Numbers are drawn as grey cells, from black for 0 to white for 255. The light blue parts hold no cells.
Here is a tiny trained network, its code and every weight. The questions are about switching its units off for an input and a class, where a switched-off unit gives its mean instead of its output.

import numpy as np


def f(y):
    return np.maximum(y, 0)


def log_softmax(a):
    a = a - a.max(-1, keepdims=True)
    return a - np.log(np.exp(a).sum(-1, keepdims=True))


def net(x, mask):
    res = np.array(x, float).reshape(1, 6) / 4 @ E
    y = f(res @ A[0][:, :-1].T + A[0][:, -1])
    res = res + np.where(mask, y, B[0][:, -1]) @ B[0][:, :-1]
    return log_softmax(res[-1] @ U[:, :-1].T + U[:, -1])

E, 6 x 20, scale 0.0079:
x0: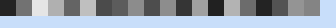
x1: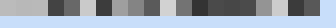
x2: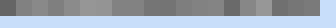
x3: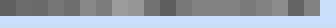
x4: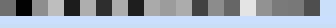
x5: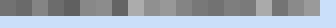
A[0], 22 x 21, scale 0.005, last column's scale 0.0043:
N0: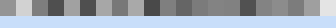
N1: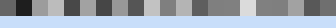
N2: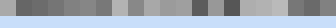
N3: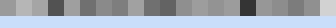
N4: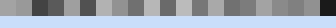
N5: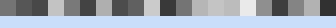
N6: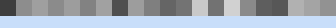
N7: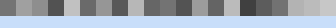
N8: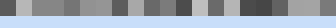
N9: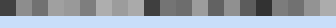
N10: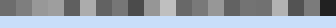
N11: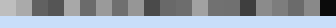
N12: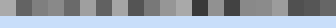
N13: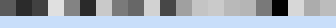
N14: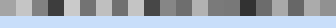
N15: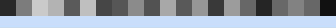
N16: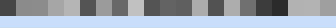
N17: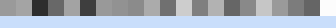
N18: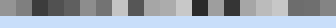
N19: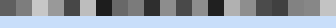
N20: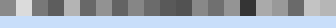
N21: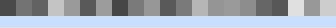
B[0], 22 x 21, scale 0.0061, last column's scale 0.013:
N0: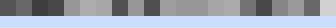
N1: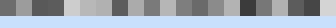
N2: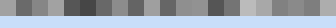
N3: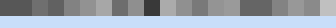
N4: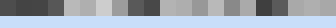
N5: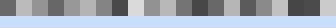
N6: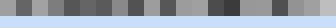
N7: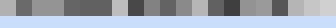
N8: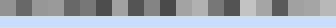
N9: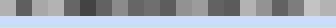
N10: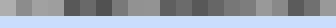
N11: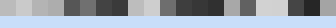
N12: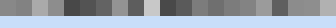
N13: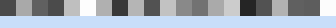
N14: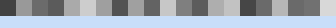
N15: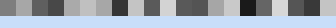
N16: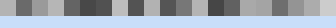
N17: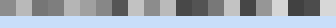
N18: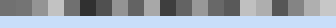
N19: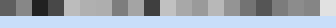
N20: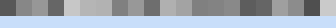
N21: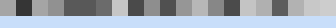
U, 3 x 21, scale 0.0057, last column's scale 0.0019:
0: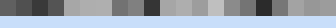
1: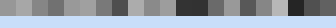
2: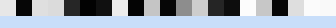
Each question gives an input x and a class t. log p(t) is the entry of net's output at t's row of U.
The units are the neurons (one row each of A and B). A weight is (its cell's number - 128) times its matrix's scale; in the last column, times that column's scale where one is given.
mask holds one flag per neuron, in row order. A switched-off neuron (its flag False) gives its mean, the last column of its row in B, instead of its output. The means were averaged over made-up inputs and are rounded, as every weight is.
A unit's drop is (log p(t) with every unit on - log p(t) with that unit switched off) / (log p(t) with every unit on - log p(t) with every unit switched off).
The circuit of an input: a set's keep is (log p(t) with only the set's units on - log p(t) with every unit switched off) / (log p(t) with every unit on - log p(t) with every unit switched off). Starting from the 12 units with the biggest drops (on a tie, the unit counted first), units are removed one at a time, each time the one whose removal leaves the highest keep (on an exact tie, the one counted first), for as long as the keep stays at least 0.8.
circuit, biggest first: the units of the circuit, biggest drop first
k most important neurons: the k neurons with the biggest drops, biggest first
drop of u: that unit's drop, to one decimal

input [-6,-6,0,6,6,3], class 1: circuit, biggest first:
N5
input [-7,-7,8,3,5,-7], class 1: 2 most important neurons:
N5, N17
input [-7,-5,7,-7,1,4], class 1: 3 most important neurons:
N17, N5, N19
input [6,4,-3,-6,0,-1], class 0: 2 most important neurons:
N19, N17
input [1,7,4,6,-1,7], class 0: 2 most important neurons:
N17, N5
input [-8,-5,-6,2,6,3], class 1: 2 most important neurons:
N17, N5
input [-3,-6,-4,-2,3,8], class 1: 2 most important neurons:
N5, N19
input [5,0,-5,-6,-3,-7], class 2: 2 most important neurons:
N13, N16
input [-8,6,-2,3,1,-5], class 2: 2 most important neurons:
N18, N13
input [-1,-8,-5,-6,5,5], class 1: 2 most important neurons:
N5, N19
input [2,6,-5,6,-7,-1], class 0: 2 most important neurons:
N0, N17
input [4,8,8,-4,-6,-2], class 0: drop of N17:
0.2
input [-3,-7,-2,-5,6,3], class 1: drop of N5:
0.5
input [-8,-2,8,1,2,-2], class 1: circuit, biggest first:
N17
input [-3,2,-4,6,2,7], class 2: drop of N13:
0.3
